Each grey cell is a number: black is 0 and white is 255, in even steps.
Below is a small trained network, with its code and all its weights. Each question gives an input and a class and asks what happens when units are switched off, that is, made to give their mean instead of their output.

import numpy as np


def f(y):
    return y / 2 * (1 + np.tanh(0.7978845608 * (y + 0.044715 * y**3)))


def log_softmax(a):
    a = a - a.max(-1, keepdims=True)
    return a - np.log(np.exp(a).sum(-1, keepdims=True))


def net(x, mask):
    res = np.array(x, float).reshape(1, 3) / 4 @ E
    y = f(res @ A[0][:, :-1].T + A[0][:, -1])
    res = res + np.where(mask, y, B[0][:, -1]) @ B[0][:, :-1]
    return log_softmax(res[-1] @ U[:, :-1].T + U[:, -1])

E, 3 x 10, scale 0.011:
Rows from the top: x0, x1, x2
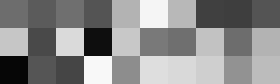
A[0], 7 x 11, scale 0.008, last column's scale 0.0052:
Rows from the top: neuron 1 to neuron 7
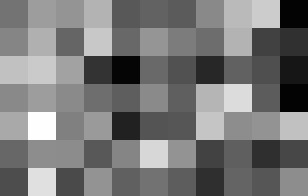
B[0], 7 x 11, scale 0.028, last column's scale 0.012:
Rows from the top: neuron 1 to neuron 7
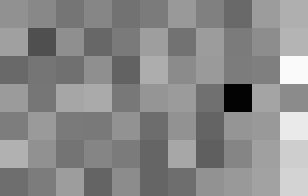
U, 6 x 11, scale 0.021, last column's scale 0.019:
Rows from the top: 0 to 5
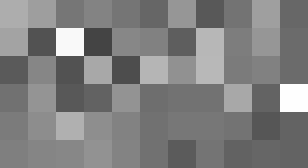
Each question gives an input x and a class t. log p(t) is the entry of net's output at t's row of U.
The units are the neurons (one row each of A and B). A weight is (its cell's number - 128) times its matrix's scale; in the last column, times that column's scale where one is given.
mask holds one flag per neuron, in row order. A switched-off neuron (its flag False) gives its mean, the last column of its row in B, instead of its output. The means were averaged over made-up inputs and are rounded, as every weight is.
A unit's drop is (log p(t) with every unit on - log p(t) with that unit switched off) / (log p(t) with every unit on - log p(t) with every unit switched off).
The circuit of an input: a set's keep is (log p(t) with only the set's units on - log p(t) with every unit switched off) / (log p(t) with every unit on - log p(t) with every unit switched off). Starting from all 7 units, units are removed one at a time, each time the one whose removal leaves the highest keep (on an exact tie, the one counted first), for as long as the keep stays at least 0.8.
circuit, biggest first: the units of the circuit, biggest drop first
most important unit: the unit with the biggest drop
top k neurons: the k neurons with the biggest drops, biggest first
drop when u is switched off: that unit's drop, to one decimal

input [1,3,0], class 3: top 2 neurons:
(neuron 2; neuron 7)
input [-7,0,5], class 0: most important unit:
neuron 3
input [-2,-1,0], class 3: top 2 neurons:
(neuron 6; neuron 3)
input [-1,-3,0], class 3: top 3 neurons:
(neuron 4; neuron 3; neuron 6)
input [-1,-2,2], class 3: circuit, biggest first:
(neuron 3; neuron 6)
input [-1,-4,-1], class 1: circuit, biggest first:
(neuron 7; neuron 2)
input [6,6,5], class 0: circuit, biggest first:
(neuron 3; neuron 7)
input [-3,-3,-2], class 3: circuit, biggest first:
(neuron 6; neuron 5)
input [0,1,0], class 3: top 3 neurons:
(neuron 3; neuron 2; neuron 7)
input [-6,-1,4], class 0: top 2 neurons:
(neuron 3; neuron 5)
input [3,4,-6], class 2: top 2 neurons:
(neuron 3; neuron 7)
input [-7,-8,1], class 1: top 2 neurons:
(neuron 2; neuron 7)
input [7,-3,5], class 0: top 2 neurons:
(neuron 6; neuron 3)
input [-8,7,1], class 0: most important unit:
neuron 5
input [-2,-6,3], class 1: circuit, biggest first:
(neuron 2; neuron 7)
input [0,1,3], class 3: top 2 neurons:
(neuron 3; neuron 4)
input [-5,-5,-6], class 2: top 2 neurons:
(neuron 3; neuron 6)
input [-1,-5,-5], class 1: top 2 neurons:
(neuron 7; neuron 2)
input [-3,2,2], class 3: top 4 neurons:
(neuron 3; neuron 6; neuron 2; neuron 4)
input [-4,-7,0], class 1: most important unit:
neuron 2
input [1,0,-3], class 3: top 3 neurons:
(neuron 4; neuron 2; neuron 1)
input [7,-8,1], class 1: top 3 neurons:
(neuron 7; neuron 2; neuron 5)
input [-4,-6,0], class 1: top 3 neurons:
(neuron 2; neuron 7; neuron 6)
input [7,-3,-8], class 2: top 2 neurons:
(neuron 3; neuron 5)
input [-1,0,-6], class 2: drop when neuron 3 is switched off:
0.9
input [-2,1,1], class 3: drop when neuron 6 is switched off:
0.4
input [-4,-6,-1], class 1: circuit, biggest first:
(neuron 7)
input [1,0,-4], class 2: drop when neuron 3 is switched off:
0.6
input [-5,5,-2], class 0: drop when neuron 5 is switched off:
0.5
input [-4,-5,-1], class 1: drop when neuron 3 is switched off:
0.0
